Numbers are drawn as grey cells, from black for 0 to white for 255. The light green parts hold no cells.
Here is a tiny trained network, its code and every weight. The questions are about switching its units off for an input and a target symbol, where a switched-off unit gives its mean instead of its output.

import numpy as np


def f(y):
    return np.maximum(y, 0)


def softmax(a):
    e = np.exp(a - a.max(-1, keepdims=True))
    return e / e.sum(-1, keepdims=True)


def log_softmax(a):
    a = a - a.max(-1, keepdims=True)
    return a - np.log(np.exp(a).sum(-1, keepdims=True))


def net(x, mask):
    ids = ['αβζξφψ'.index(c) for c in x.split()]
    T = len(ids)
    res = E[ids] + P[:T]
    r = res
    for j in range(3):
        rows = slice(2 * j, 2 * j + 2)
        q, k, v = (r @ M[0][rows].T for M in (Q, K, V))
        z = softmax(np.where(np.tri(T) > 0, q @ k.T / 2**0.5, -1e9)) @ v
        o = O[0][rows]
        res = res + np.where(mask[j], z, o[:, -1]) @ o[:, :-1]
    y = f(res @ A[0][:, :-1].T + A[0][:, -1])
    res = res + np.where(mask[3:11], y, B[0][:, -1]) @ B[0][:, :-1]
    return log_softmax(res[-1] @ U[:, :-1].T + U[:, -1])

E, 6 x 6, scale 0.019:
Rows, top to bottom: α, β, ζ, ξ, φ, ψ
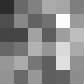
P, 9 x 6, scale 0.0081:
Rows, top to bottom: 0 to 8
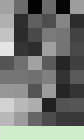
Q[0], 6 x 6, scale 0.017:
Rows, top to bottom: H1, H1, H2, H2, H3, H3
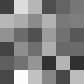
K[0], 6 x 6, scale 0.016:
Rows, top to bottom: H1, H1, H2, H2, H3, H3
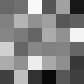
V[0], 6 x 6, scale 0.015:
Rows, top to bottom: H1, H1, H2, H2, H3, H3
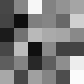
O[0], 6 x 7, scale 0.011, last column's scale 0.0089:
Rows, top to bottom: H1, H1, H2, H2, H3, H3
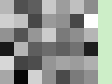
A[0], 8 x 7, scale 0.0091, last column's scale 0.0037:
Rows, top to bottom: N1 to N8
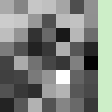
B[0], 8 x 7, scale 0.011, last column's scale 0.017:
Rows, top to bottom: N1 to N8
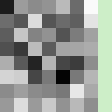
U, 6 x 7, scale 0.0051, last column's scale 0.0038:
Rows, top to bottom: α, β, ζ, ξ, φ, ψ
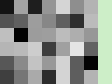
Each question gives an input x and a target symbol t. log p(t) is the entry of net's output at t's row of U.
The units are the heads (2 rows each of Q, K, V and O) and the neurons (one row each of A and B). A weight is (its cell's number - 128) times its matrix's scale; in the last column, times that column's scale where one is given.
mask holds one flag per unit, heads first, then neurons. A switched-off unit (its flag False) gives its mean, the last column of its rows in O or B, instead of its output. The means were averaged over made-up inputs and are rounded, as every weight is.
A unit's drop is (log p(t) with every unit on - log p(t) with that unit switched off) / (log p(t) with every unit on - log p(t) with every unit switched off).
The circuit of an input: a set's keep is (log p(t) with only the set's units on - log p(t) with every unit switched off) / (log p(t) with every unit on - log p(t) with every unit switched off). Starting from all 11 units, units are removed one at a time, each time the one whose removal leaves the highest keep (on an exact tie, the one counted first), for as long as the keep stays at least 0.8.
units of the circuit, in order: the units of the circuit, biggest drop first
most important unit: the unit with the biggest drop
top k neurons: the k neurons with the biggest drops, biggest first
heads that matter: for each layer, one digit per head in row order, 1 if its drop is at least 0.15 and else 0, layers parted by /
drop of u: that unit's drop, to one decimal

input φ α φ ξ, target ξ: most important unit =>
H1
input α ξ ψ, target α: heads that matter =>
010
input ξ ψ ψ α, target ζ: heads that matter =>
001
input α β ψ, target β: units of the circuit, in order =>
[H3, H2]
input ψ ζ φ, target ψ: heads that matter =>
100
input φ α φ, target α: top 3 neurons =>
[N5, N2, N8]
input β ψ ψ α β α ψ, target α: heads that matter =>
011
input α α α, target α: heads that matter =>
010
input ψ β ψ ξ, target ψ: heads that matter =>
110
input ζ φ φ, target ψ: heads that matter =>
101
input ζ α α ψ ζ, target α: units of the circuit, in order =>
[H2, N2]
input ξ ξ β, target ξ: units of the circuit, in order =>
[N6, N7]
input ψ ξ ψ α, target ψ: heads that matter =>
110
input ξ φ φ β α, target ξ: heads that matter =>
000
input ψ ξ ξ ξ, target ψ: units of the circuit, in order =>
[H1]
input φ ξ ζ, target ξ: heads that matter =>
101
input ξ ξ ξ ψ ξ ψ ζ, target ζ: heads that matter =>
100
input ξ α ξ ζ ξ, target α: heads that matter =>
011
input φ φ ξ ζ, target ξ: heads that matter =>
100
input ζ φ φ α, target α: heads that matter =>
100
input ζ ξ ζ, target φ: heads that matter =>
110
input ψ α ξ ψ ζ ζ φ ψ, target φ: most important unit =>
N1
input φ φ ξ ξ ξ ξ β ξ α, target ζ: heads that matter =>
110
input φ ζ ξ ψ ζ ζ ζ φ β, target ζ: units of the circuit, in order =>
[H1, H2]
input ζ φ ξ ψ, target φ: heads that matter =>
100
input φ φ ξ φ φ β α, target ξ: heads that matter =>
000
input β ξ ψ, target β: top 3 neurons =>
[N5, N1, N7]
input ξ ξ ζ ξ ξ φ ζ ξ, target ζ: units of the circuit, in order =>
[H1]
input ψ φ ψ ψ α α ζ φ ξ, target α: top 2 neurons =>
[N2, N4]
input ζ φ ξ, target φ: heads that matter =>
100
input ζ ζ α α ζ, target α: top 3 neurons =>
[N1, N3, N4]
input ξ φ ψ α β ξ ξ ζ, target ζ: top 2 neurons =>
[N1, N3]
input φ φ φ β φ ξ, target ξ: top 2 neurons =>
[N1, N6]
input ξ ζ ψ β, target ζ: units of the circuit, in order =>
[H3]
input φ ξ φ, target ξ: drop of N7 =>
-0.2
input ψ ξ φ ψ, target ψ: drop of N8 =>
0.0
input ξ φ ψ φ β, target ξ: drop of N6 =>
0.2
